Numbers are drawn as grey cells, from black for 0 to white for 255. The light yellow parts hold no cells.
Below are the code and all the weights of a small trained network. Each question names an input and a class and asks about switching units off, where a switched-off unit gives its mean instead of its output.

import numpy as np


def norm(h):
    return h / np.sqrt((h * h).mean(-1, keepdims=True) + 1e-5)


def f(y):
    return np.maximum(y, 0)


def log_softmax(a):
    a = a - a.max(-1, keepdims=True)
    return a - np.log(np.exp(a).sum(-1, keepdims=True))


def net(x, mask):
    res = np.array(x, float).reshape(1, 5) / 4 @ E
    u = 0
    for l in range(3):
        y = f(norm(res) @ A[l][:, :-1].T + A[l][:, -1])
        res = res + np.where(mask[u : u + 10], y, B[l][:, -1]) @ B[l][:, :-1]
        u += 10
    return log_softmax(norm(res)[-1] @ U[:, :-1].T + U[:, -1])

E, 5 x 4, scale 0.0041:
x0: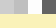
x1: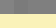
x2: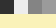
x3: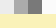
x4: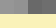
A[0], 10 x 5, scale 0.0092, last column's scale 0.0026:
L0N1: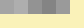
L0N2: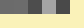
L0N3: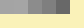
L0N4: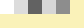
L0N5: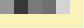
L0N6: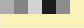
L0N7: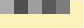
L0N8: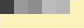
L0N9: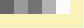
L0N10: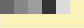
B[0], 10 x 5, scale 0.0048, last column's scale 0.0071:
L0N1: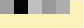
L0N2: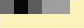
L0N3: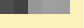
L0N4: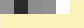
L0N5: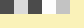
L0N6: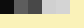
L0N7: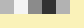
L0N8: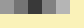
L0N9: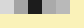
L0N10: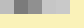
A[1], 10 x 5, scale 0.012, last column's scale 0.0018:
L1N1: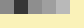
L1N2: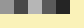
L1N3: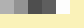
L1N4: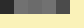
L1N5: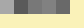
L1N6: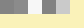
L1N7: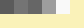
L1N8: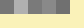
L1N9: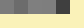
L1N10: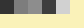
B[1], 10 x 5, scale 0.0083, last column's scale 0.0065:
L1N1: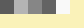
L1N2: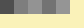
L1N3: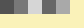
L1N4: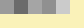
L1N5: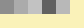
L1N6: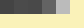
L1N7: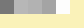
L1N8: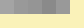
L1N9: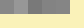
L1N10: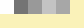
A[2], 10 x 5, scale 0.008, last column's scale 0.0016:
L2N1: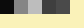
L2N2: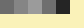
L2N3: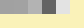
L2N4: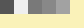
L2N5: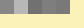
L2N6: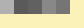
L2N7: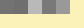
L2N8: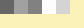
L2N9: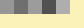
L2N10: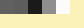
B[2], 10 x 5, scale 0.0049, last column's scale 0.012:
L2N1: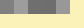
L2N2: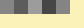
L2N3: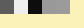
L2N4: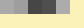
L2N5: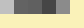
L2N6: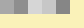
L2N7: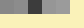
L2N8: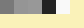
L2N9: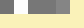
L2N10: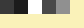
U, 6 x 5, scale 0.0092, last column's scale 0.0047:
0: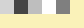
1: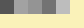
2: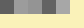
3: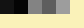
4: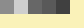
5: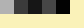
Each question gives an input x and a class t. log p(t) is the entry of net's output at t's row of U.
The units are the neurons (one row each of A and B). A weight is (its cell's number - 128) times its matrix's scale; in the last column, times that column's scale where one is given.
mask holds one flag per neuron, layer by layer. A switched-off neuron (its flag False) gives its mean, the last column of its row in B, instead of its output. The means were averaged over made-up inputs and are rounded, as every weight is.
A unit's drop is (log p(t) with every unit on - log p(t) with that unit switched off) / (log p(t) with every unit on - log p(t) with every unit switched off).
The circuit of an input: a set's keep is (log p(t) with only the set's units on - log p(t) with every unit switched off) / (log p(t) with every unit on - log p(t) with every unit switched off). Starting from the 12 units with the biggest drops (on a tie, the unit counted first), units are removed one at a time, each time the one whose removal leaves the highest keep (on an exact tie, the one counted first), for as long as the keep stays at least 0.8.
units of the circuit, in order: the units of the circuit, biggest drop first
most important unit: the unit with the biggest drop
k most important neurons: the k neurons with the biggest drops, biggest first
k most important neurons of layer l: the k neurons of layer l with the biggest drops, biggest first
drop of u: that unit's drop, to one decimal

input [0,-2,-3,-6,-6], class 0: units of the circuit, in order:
L1N10; L0N4; L1N4
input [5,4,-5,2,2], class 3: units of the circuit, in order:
L0N9; L1N6; L1N7
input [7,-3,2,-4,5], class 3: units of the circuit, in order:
L1N6
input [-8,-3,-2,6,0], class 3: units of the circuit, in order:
L2N10; L1N10
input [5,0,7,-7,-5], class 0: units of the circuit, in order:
L1N10; L1N1
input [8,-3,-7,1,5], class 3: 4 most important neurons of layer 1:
L1N6; L1N7; L1N2; L1N10
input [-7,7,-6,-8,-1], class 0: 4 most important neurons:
L1N10; L1N4; L0N9; L0N6
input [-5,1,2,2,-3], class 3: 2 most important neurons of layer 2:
L2N10; L2N3
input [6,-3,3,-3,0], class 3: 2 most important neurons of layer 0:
L0N5; L0N1
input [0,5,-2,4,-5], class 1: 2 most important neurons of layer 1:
L1N1; L1N10
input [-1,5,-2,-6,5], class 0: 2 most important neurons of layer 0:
L0N9; L0N4
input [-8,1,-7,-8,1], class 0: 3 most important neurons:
L1N10; L1N4; L0N9
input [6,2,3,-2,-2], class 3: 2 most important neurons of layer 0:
L0N5; L0N1
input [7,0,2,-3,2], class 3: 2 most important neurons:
L1N6; L0N5
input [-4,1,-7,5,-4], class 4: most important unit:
L1N1
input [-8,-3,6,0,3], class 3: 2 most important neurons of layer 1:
L1N1; L1N5
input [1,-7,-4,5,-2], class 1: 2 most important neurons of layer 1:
L1N1; L1N5
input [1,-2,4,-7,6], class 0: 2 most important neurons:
L1N10; L0N5
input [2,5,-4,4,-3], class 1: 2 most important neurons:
L1N1; L0N4
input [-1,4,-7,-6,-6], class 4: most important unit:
L0N10
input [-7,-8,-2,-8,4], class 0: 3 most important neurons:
L1N10; L1N4; L0N6
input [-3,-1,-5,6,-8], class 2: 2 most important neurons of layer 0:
L0N10; L0N1
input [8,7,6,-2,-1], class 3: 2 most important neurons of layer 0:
L0N5; L0N1
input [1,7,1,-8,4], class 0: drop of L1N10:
0.5
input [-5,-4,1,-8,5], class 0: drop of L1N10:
0.9
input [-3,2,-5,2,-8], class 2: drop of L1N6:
-0.1
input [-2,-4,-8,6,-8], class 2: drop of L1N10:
0.2
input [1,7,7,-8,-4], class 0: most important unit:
L1N10
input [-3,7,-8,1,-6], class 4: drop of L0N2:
0.0
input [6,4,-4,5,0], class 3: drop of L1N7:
0.3
